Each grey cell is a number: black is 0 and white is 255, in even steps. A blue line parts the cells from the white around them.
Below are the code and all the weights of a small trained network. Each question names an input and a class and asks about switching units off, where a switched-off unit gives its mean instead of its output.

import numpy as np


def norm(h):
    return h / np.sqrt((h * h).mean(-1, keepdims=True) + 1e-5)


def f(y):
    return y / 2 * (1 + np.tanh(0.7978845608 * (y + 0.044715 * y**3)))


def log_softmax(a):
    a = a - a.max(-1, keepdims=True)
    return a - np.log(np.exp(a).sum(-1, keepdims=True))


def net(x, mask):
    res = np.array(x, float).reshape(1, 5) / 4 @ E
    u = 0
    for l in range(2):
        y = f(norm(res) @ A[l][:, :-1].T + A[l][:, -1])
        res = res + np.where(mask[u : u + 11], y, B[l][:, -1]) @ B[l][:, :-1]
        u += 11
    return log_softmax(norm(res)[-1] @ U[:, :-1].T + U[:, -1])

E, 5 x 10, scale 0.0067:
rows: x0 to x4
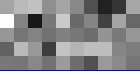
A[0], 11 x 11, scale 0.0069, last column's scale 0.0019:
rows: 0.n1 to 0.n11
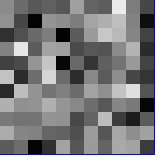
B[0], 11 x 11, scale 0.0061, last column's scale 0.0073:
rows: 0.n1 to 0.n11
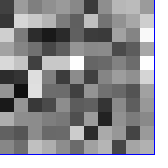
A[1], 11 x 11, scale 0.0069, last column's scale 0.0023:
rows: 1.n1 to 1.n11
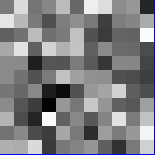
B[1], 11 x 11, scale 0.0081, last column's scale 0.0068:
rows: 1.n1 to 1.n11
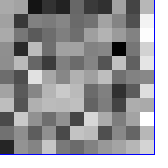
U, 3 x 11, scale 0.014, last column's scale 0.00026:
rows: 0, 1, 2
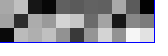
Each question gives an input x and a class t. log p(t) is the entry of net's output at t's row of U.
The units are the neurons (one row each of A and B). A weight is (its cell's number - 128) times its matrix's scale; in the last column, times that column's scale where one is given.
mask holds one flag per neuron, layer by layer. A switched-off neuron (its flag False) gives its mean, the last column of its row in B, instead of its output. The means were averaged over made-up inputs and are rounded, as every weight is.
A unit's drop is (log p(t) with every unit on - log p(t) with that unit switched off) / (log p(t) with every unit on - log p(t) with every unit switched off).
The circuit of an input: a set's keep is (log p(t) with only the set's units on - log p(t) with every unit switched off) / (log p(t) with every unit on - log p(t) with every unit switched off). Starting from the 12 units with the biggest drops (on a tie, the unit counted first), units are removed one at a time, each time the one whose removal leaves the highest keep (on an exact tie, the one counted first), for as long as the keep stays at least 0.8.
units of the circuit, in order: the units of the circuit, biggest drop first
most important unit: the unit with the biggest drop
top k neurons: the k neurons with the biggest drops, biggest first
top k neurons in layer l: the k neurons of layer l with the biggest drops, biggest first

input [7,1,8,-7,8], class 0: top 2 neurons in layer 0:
0.n8; 0.n11
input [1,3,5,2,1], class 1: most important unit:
0.n6
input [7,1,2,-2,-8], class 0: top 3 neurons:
0.n8; 0.n5; 1.n5
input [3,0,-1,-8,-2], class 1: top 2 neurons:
0.n5; 0.n3
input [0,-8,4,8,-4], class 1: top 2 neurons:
1.n7; 0.n2
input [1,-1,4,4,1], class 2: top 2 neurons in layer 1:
1.n11; 1.n4
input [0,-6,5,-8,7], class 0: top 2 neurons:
0.n3; 1.n7
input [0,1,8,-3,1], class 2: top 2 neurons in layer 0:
0.n3; 0.n6
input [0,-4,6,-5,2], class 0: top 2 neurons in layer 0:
0.n3; 0.n11
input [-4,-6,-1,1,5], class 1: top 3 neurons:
1.n7; 0.n7; 1.n8
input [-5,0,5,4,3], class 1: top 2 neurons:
1.n7; 0.n3
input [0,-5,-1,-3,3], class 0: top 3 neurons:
0.n3; 1.n5; 1.n7
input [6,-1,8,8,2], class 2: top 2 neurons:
0.n5; 1.n11
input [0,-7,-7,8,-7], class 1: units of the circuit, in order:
1.n9
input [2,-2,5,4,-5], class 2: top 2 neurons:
0.n3; 1.n11
